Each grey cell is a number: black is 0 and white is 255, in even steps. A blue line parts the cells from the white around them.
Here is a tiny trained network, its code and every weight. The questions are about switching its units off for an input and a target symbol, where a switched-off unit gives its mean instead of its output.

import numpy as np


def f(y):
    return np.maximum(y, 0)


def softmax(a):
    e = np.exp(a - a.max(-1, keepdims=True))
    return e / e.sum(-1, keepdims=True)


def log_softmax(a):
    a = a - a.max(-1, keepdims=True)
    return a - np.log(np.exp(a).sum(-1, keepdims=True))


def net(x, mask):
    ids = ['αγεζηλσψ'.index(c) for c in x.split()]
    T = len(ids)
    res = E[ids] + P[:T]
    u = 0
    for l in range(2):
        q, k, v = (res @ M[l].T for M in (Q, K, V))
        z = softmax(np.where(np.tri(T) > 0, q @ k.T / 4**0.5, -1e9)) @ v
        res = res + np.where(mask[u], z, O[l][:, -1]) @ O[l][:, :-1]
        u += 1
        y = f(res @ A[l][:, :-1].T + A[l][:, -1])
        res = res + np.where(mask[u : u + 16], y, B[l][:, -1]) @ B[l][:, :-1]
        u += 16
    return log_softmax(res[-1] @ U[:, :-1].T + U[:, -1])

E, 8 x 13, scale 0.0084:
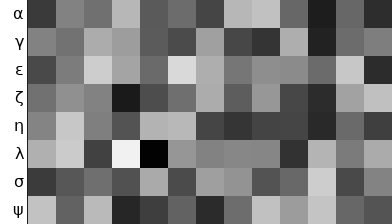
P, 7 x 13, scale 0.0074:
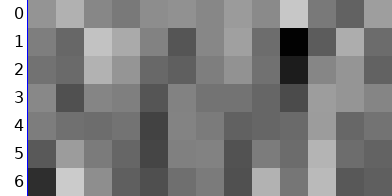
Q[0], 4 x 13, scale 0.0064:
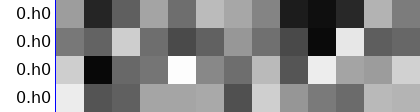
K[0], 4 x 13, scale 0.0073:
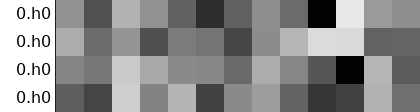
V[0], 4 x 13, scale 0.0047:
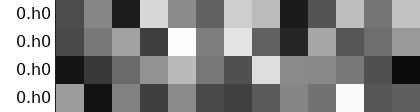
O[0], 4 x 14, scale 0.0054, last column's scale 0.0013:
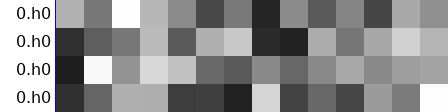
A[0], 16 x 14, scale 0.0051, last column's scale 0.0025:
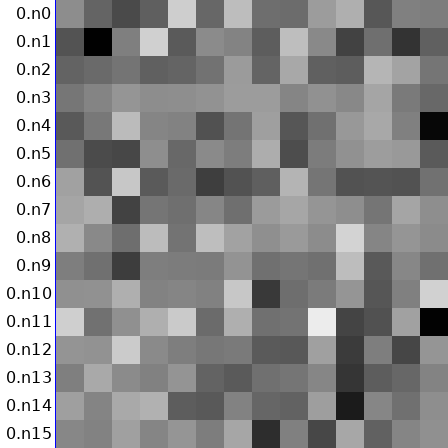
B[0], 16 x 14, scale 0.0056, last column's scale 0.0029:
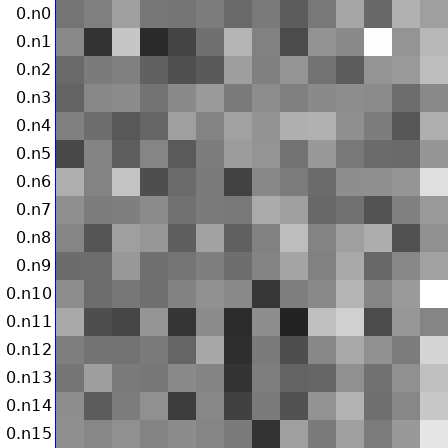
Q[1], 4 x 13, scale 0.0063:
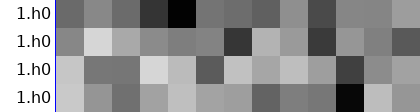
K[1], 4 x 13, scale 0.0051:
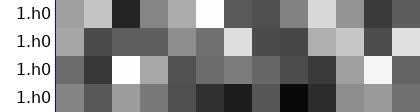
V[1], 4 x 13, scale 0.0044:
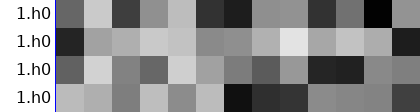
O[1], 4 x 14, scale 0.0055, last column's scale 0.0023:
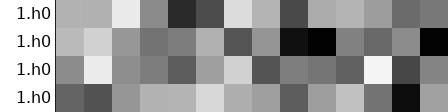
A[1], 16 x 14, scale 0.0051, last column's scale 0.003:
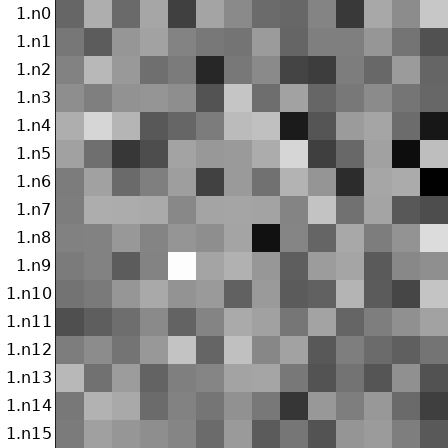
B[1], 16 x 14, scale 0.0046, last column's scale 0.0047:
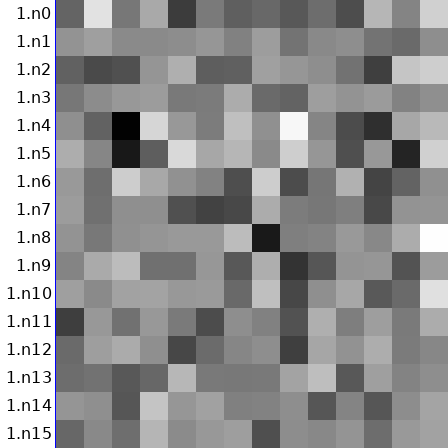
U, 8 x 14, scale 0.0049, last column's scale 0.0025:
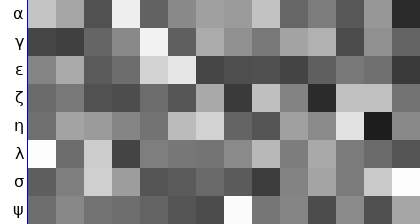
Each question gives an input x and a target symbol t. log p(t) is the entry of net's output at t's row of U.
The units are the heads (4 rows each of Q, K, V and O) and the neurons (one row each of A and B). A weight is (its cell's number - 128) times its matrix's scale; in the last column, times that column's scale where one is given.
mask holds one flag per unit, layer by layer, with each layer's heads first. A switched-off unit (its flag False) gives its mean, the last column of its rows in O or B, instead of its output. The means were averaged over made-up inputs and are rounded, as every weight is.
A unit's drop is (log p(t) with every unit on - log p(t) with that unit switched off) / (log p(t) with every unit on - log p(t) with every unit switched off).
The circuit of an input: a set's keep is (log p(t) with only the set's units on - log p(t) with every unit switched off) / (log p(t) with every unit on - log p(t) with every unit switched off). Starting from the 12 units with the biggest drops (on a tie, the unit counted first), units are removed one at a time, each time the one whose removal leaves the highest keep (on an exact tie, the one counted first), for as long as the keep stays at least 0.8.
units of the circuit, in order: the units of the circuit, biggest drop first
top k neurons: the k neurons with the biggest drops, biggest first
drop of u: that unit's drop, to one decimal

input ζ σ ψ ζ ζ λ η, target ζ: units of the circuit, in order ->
[1.h0 0.h0 1.n10]
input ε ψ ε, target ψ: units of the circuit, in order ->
[0.h0]
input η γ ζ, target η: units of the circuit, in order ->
[1.h0 0.n13]
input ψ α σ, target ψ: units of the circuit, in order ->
[0.h0 1.n8]
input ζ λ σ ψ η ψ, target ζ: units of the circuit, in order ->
[1.h0 0.h0]
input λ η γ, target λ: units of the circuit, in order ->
[0.h0 0.n6]
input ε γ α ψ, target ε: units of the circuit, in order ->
[1.h0 0.h0]
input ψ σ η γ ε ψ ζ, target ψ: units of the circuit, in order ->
[0.h0 1.n8]
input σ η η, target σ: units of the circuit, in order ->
[0.h0 1.n5 0.n14]
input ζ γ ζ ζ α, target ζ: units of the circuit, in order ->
[1.h0 0.h0 0.n1]
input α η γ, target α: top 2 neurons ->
[1.n4 1.n14]
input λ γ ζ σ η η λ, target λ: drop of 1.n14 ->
0.0
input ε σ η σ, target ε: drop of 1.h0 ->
1.2
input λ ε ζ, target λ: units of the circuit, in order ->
[0.h0]
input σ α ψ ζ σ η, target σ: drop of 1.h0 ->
0.2
